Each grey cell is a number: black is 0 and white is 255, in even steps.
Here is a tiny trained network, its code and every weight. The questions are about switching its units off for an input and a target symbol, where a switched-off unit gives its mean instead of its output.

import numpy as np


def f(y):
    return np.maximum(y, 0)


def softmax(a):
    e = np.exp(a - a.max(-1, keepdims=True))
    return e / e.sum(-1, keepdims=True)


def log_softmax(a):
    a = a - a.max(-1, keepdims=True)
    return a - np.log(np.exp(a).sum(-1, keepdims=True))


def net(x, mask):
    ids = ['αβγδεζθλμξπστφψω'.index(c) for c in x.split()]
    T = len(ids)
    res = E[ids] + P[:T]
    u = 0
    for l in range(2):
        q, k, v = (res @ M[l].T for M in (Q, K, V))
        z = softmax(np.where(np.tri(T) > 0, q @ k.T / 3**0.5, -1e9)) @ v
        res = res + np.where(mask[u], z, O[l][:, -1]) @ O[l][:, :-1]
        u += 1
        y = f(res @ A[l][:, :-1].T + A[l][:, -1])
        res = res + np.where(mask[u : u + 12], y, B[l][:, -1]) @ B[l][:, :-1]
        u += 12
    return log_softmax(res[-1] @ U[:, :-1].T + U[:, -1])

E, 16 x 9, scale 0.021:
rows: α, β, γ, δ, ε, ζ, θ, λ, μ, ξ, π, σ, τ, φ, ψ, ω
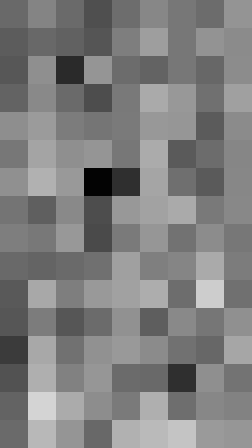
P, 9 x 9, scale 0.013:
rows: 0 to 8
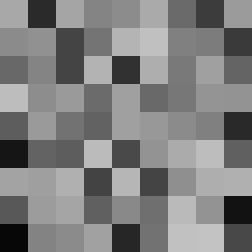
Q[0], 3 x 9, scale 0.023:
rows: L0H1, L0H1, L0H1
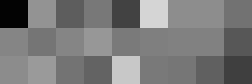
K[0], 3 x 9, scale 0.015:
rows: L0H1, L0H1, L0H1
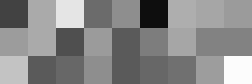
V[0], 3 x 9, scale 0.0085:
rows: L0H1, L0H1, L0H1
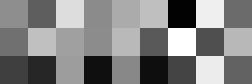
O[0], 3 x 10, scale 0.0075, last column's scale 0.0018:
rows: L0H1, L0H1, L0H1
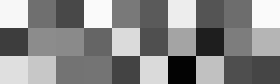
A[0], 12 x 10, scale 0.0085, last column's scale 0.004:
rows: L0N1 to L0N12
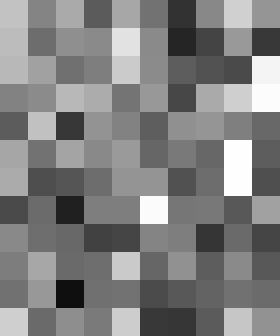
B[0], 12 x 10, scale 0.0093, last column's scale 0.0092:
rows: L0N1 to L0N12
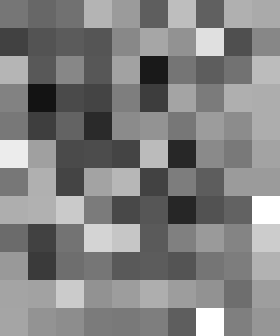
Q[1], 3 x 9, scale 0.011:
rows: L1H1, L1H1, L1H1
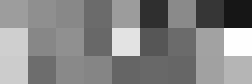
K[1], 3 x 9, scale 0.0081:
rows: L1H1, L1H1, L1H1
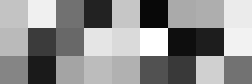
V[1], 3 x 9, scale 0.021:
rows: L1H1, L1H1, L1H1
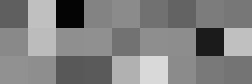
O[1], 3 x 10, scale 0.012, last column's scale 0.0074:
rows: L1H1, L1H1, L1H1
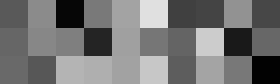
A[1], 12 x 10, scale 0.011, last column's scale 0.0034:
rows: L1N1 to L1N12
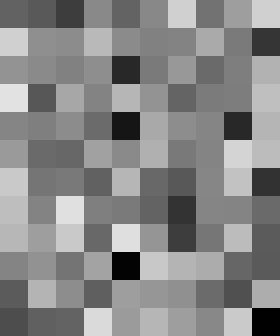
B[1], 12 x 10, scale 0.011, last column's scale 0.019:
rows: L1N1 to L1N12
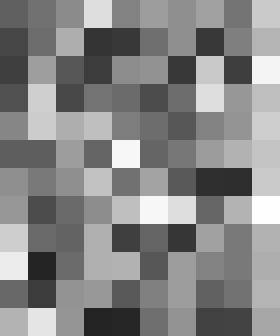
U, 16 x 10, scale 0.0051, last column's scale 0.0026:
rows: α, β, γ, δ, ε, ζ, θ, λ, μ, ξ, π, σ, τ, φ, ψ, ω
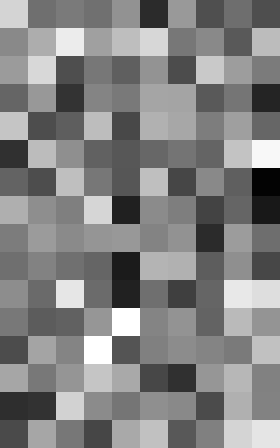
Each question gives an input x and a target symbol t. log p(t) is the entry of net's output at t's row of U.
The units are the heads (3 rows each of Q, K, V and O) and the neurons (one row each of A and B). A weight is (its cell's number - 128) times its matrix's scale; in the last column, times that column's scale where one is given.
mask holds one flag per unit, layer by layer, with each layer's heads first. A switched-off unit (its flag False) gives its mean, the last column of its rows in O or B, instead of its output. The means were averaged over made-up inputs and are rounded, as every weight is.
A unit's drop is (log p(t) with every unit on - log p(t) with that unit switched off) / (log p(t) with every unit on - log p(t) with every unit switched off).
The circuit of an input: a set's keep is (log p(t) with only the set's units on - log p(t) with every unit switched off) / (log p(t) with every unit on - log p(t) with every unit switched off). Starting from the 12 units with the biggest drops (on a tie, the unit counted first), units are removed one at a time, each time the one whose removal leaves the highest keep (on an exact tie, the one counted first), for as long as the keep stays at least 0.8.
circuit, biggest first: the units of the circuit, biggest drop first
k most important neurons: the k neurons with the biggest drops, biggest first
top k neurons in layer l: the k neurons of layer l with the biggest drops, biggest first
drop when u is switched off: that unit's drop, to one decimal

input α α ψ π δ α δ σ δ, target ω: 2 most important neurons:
L1N3, L1N8
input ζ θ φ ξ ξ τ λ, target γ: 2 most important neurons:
L0N6, L0N7
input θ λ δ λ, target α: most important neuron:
L0N7
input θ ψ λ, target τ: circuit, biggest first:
L0H1, L1N1
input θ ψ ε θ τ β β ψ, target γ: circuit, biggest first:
L0H1, L1N4
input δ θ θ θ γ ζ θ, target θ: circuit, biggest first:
L1H1, L0N7, L1N11
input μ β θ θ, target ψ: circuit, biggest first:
L1N2, L1H1, L1N8
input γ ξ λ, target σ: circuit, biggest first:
L1H1, L1N6
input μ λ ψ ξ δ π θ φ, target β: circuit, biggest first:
L1N8, L1H1
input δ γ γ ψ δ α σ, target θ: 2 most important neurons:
L0N7, L0N6
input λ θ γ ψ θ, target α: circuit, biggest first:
L0H1, L1H1
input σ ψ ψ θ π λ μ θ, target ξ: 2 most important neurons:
L1N2, L1N8
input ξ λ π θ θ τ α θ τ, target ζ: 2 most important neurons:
L0N9, L1N8
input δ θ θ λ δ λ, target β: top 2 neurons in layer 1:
L1N5, L1N8
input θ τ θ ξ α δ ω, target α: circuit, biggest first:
L1H1, L0N9
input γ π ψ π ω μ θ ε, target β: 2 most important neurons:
L0N1, L1N8
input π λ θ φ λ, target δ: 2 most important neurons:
L1N3, L0N8
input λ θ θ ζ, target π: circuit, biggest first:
L1H1, L1N2
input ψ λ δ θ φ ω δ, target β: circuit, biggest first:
L1H1, L1N8
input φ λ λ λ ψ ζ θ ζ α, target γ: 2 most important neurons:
L1N3, L0N8
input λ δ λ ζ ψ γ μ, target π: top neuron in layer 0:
L0N2
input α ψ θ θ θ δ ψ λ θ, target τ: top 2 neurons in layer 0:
L0N8, L0N9
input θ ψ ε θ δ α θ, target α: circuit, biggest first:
L1H1, L0N1
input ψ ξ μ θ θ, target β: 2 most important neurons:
L1N8, L1N5
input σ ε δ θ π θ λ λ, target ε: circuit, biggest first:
L1N8, L0H1, L1H1
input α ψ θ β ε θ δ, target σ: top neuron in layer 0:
L0N2
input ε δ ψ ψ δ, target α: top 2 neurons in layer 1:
L1N8, L1N3
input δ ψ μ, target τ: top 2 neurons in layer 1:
L1N1, L1N8
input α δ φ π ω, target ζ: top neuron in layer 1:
L1N2
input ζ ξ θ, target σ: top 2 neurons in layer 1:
L1N10, L1N6
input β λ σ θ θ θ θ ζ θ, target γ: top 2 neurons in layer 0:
L0N8, L0N5
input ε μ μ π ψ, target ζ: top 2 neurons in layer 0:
L0N8, L0N3
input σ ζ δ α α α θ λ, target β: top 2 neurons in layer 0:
L0N1, L0N5
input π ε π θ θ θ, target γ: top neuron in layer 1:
L1N3
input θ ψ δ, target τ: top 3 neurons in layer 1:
L1N1, L1N8, L1N6
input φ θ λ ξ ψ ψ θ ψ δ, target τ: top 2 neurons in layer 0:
L0N3, L0N9
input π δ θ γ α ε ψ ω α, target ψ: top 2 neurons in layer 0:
L0N8, L0N9
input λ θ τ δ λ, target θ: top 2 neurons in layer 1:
L1N11, L1N8
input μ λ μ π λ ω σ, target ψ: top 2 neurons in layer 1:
L1N2, L1N6
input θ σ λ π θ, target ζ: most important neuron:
L1N2
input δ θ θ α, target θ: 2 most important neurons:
L0N7, L0N6
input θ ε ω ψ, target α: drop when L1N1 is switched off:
0.2
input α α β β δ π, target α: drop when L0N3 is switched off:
0.1
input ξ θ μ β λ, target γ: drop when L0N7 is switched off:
0.2
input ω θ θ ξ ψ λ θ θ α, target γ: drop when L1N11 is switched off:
0.1
